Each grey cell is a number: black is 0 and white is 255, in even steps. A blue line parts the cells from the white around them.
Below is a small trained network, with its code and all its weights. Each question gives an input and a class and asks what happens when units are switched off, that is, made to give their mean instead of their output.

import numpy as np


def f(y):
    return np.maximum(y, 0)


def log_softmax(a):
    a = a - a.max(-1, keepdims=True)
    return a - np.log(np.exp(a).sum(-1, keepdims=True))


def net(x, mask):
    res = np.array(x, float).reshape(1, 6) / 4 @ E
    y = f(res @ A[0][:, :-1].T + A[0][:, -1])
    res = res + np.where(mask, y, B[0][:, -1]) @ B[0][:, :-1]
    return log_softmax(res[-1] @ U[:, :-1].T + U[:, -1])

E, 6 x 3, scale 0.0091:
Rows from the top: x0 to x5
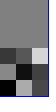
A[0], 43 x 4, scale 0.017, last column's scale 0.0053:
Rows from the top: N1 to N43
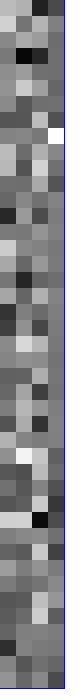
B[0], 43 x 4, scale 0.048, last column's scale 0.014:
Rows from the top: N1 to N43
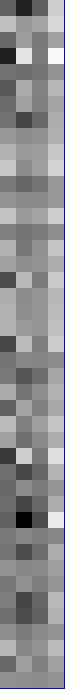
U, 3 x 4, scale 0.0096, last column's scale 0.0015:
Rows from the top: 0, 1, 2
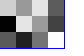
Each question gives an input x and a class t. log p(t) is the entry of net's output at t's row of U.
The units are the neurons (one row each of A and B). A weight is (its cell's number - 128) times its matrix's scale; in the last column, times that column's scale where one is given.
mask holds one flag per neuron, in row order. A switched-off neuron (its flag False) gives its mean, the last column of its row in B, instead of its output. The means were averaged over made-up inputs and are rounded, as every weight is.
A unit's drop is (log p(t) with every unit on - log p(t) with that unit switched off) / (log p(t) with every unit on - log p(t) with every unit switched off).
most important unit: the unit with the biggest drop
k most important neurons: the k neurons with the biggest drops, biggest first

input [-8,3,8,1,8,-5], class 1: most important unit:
N4
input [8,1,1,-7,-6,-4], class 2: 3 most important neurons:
N33, N4, N1
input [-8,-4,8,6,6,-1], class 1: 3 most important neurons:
N4, N33, N18
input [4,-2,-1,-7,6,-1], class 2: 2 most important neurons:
N33, N1
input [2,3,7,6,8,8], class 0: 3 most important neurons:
N14, N41, N20
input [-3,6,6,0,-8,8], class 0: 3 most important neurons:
N14, N4, N27
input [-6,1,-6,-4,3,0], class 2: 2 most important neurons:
N29, N33
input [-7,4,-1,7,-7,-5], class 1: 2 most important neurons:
N29, N22
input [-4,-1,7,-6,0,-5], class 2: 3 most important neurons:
N33, N1, N14
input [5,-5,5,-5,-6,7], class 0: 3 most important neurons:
N27, N4, N14
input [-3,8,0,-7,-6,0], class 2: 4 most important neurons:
N33, N4, N1, N18
